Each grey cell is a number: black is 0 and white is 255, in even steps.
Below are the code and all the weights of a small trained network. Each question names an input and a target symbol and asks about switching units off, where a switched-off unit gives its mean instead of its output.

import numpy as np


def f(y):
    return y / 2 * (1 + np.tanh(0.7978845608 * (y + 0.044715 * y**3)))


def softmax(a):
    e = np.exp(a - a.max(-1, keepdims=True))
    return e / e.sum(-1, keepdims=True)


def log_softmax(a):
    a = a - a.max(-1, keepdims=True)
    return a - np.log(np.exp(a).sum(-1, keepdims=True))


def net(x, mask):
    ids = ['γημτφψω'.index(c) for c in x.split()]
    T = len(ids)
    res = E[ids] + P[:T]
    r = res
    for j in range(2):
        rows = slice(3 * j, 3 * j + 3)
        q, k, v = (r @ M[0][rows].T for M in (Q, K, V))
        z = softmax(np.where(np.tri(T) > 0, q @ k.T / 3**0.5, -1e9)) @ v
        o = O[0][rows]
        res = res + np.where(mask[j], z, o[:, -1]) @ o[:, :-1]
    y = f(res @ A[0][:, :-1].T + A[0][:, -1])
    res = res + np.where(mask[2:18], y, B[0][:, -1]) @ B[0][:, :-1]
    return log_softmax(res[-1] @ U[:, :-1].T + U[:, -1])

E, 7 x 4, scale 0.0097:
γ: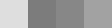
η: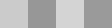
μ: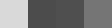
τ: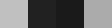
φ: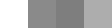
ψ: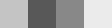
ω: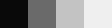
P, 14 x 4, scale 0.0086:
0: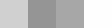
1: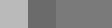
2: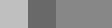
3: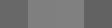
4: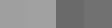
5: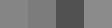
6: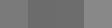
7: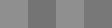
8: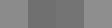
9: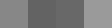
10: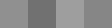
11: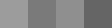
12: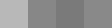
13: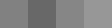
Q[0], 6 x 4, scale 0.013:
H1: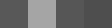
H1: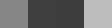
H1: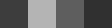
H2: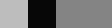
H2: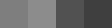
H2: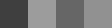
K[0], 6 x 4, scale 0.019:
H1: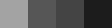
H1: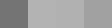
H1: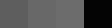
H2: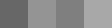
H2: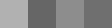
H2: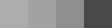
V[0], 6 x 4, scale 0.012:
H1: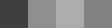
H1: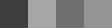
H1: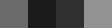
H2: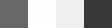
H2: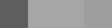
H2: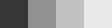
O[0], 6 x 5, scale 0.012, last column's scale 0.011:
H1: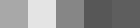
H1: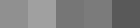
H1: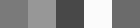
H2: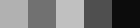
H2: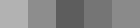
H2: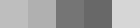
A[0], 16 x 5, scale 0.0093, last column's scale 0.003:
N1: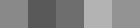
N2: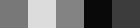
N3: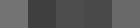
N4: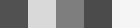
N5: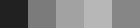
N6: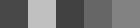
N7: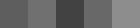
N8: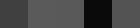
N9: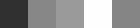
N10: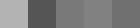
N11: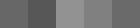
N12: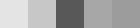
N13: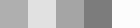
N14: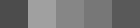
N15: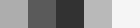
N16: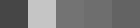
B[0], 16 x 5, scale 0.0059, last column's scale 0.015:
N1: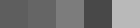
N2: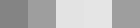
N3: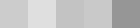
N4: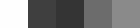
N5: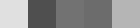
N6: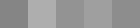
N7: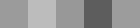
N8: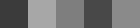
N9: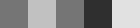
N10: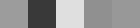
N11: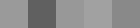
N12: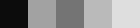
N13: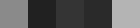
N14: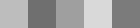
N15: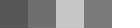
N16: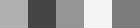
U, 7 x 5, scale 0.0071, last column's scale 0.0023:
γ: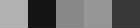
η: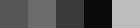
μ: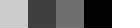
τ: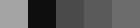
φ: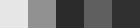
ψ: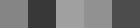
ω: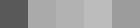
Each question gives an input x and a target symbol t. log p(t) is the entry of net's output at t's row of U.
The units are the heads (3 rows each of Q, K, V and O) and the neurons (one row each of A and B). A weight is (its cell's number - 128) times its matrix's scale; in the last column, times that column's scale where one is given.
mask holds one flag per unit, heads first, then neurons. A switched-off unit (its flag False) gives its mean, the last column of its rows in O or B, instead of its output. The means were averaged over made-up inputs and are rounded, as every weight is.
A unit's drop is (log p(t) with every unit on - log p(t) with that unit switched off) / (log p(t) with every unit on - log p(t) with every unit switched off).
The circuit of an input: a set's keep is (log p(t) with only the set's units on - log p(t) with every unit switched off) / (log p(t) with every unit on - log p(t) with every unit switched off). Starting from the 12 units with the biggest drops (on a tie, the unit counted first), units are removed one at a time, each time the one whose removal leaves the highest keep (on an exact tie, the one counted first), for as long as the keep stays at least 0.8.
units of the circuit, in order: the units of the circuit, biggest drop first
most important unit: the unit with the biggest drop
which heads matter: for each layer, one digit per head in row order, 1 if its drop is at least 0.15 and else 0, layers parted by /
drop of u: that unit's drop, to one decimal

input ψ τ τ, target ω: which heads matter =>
01
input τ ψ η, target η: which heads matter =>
11
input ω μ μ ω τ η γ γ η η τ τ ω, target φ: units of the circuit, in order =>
(H1, N4)
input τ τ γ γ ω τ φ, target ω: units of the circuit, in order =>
(H1, N12)
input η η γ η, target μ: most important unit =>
N12
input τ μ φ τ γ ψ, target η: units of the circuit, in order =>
(N9, H2, N1)
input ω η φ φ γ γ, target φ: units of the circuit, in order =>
(H1, H2)
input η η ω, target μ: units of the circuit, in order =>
(H1, H2)
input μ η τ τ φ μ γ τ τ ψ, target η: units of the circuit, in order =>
(N9, H2)
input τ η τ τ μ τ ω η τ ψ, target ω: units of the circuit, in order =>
(N12, H1)
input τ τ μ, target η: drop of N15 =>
0.0
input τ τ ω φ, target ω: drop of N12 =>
0.2
